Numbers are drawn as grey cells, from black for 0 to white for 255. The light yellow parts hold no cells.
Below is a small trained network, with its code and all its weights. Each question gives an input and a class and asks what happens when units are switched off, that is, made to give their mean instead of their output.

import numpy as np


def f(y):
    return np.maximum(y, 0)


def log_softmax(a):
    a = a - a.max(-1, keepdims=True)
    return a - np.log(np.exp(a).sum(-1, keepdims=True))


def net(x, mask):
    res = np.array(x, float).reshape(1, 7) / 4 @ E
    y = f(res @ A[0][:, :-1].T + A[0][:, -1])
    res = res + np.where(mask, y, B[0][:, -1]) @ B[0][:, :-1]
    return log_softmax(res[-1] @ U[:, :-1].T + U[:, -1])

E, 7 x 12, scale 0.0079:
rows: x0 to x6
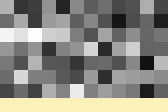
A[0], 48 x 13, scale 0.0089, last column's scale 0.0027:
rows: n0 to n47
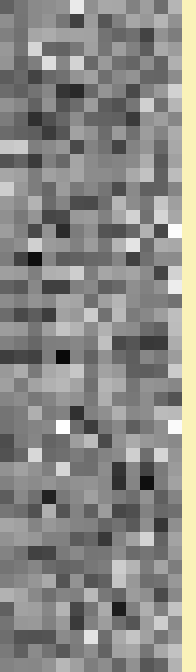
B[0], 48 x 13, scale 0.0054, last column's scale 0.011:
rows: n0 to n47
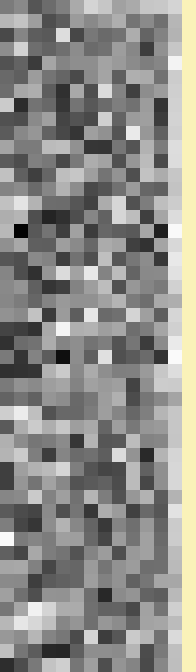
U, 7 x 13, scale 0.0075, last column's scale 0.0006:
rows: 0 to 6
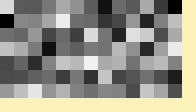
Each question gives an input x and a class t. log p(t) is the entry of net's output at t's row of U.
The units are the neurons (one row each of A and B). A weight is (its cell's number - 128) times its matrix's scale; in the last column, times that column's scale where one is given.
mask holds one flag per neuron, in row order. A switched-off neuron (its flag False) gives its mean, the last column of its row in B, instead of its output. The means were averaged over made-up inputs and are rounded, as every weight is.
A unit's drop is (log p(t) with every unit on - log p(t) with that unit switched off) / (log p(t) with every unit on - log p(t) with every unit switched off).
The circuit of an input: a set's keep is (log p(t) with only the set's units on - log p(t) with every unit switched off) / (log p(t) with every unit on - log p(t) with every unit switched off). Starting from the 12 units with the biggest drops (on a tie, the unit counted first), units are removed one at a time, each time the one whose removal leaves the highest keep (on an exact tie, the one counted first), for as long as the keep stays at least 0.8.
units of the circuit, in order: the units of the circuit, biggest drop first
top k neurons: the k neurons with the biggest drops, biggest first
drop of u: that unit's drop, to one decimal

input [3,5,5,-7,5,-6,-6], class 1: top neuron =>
n33
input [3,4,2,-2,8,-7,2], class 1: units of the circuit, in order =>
n33, n34
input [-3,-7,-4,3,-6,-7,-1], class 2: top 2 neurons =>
n22, n45
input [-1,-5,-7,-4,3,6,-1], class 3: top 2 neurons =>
n32, n15
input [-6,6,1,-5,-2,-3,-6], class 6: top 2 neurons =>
n44, n43
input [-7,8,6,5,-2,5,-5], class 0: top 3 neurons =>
n38, n10, n42
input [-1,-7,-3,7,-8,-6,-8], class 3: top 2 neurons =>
n15, n17
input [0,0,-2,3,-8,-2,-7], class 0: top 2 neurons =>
n38, n12
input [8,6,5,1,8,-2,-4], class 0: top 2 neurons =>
n10, n13
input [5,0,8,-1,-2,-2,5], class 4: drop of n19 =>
0.1
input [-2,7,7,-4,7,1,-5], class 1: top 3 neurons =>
n33, n34, n13
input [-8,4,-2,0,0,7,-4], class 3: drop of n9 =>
-0.1
